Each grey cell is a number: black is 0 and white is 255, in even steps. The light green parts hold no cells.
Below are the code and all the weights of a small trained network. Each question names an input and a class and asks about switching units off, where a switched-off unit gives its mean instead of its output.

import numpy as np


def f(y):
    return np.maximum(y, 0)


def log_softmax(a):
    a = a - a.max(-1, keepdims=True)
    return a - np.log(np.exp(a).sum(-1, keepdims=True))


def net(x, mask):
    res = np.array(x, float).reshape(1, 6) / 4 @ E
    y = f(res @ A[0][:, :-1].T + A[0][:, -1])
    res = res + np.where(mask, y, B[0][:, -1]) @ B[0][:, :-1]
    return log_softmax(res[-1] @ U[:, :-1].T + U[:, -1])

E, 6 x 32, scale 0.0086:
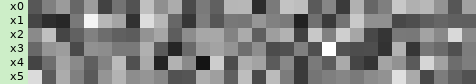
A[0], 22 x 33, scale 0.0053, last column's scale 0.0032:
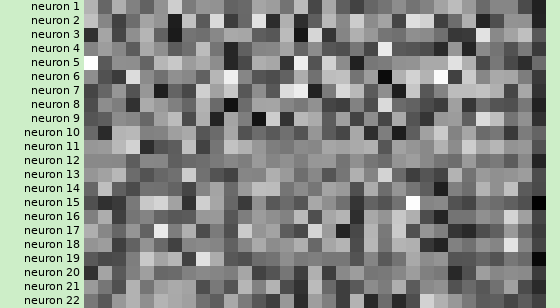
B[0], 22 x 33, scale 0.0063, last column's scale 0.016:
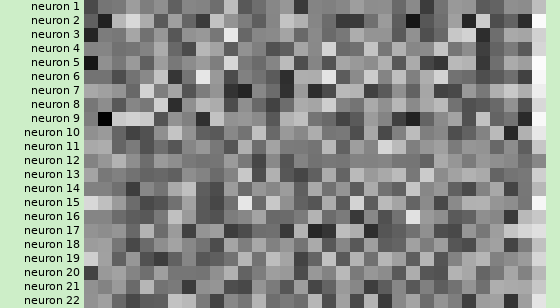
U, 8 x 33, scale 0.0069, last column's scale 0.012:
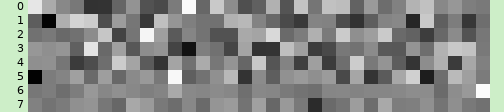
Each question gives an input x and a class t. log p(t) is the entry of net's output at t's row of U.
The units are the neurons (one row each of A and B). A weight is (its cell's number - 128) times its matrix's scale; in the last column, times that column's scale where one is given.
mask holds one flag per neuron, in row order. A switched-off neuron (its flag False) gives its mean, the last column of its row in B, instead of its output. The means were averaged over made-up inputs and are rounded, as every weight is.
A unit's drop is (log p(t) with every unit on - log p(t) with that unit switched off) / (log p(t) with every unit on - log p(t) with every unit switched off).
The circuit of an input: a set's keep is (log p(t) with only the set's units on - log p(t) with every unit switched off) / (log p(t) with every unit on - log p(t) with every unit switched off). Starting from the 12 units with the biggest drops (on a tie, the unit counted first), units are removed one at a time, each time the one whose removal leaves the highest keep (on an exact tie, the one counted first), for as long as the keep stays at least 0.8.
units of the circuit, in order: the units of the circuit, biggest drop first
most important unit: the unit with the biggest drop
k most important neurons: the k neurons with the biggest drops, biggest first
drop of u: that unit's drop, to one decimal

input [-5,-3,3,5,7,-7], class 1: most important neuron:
neuron 9
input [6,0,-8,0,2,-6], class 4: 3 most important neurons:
neuron 10; neuron 22; neuron 17
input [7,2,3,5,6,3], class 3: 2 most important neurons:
neuron 7; neuron 2
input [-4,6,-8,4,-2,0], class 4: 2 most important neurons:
neuron 22; neuron 10
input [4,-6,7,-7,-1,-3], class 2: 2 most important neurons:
neuron 6; neuron 11
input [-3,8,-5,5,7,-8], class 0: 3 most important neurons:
neuron 15; neuron 19; neuron 5
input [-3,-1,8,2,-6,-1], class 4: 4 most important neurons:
neuron 16; neuron 18; neuron 9; neuron 14
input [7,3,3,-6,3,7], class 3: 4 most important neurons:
neuron 7; neuron 3; neuron 8; neuron 4
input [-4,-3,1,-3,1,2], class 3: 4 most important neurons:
neuron 15; neuron 17; neuron 19; neuron 8
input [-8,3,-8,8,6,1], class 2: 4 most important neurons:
neuron 8; neuron 4; neuron 7; neuron 2
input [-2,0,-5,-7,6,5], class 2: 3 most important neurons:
neuron 6; neuron 2; neuron 11
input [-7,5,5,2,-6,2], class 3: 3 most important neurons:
neuron 17; neuron 9; neuron 21
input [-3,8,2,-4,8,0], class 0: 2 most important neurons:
neuron 15; neuron 19
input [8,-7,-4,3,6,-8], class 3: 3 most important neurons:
neuron 7; neuron 5; neuron 15
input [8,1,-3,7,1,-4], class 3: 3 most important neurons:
neuron 7; neuron 6; neuron 11
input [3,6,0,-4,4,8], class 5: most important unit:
neuron 5
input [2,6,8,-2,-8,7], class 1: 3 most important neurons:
neuron 2; neuron 10; neuron 22
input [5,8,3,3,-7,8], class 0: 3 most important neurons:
neuron 15; neuron 19; neuron 9
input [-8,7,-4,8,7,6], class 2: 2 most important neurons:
neuron 8; neuron 4
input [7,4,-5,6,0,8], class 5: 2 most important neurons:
neuron 5; neuron 1
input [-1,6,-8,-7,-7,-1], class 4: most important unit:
neuron 22
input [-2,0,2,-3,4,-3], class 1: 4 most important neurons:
neuron 9; neuron 5; neuron 8; neuron 4
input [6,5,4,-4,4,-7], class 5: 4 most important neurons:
neuron 3; neuron 20; neuron 17; neuron 21
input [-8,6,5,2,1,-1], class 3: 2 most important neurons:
neuron 17; neuron 21
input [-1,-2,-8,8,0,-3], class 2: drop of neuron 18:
0.1
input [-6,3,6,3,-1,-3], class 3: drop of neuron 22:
0.6
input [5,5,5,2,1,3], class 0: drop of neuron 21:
0.3
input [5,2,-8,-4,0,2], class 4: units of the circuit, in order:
neuron 10
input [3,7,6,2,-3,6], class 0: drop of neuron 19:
0.5
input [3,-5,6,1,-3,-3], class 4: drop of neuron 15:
0.5
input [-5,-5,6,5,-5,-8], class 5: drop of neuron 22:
0.0
